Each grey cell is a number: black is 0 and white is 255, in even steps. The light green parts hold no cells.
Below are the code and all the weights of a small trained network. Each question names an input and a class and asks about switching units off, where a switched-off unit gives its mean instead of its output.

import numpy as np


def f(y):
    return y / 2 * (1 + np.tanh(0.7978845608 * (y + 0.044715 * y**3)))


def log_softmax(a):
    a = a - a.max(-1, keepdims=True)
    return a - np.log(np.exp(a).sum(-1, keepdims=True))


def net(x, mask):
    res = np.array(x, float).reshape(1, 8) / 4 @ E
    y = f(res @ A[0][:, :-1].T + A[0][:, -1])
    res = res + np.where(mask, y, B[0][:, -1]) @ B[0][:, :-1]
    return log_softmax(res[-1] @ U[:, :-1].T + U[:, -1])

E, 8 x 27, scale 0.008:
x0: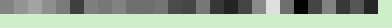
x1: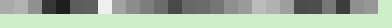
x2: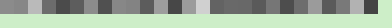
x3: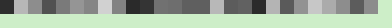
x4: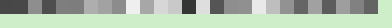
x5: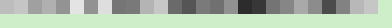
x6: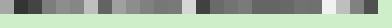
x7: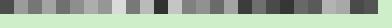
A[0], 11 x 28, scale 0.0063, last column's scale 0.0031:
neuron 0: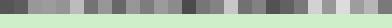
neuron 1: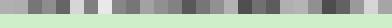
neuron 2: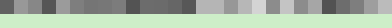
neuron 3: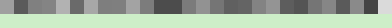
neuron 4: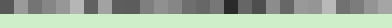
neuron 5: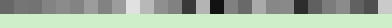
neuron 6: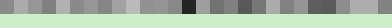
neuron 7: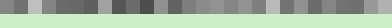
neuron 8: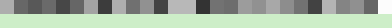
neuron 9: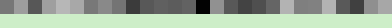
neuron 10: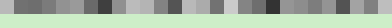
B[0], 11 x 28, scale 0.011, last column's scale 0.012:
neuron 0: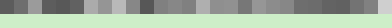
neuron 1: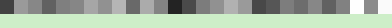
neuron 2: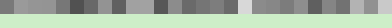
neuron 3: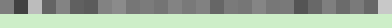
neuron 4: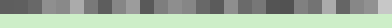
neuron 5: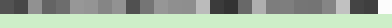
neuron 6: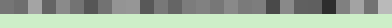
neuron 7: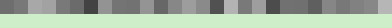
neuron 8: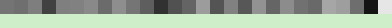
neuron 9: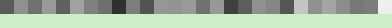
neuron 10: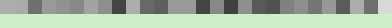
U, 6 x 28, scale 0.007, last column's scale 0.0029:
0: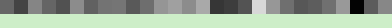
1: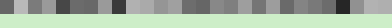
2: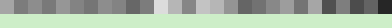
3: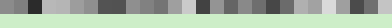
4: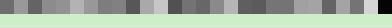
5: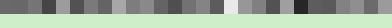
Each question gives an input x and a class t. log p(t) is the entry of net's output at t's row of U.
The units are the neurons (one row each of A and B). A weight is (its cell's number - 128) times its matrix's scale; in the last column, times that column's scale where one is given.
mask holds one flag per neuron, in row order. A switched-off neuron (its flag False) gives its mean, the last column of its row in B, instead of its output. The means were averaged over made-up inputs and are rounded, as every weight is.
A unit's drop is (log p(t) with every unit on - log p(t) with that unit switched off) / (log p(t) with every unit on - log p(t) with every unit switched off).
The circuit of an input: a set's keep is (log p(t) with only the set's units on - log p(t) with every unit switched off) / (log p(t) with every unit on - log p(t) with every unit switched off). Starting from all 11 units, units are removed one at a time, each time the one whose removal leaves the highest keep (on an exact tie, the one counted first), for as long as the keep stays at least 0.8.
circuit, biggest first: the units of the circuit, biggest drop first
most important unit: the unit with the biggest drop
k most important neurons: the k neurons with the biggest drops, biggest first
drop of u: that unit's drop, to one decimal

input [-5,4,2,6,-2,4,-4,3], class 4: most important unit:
neuron 8
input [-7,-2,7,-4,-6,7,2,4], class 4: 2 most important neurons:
neuron 1; neuron 8
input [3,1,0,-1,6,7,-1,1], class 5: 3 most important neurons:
neuron 1; neuron 6; neuron 9
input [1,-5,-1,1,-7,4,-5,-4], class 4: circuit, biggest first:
neuron 1; neuron 8
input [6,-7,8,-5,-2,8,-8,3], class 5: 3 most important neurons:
neuron 6; neuron 9; neuron 1
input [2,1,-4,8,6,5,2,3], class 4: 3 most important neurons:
neuron 1; neuron 8; neuron 3
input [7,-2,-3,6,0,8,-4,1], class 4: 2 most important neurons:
neuron 9; neuron 1
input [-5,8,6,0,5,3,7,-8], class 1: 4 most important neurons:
neuron 8; neuron 5; neuron 10; neuron 3
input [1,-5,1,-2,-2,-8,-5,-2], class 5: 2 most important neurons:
neuron 5; neuron 9
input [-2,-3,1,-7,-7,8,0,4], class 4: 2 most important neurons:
neuron 1; neuron 2
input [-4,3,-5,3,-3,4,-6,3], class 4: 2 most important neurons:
neuron 1; neuron 9
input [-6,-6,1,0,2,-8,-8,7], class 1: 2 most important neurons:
neuron 5; neuron 8
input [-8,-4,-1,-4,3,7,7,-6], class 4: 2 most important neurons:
neuron 8; neuron 3
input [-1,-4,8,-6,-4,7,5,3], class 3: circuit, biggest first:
neuron 10
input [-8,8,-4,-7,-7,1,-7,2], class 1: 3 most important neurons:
neuron 10; neuron 8; neuron 2
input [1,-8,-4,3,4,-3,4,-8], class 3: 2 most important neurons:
neuron 5; neuron 1
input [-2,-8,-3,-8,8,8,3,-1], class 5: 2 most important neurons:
neuron 1; neuron 6
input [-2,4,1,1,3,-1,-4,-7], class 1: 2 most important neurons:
neuron 2; neuron 8
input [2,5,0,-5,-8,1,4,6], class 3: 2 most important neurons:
neuron 5; neuron 10
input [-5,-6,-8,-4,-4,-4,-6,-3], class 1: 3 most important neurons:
neuron 2; neuron 5; neuron 8
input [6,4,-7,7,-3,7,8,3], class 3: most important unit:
neuron 9
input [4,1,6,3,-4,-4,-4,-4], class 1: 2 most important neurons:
neuron 5; neuron 8
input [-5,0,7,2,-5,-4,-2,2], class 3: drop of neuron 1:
0.4
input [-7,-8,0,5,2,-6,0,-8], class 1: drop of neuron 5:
0.3
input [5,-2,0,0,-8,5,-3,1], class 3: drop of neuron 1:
-0.1
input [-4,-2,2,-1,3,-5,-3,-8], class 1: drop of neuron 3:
0.0
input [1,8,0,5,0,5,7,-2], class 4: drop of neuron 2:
0.1
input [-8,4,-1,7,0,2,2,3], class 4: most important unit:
neuron 8
